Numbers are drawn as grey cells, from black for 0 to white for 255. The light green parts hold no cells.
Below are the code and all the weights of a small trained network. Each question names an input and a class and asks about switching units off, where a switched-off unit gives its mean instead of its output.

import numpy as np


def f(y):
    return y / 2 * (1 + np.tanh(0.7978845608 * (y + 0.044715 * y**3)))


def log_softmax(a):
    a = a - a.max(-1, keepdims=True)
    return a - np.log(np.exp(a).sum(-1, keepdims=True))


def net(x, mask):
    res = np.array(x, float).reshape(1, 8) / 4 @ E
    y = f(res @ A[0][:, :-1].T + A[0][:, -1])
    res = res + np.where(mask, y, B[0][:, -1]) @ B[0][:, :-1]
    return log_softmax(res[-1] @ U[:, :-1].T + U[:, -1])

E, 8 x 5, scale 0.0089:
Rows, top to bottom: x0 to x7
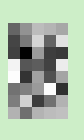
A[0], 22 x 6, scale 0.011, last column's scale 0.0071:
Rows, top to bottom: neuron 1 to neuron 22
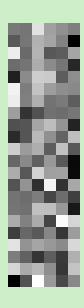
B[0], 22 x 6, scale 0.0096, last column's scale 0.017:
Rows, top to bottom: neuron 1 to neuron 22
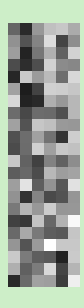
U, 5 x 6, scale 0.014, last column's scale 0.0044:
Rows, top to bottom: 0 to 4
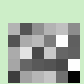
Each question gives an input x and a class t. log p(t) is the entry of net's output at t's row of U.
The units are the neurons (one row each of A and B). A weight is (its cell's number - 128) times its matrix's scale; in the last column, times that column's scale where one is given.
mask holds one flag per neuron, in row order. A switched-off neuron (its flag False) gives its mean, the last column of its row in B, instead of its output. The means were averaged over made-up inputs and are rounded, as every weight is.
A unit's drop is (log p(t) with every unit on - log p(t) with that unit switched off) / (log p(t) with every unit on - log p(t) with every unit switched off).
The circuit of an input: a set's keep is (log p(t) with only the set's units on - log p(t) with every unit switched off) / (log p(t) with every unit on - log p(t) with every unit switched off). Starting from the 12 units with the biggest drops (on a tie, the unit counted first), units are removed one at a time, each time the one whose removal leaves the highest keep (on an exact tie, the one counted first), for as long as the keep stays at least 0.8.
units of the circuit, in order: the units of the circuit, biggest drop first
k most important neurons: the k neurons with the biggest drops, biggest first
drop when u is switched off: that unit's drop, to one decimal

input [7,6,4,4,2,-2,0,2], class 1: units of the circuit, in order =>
[neuron 17; neuron 11]
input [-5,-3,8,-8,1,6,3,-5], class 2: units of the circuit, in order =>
[neuron 14]
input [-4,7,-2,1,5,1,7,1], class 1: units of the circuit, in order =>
[neuron 17; neuron 11]
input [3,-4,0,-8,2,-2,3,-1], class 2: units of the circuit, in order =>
[neuron 17; neuron 14]
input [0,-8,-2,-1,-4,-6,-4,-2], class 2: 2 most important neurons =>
[neuron 17; neuron 14]
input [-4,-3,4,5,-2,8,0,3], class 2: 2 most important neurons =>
[neuron 17; neuron 14]
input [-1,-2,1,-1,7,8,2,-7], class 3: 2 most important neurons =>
[neuron 5; neuron 20]
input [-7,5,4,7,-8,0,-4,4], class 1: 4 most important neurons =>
[neuron 20; neuron 3; neuron 7; neuron 21]
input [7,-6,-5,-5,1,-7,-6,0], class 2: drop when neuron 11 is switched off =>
0.1
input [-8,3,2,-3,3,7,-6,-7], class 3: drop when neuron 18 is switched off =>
0.1
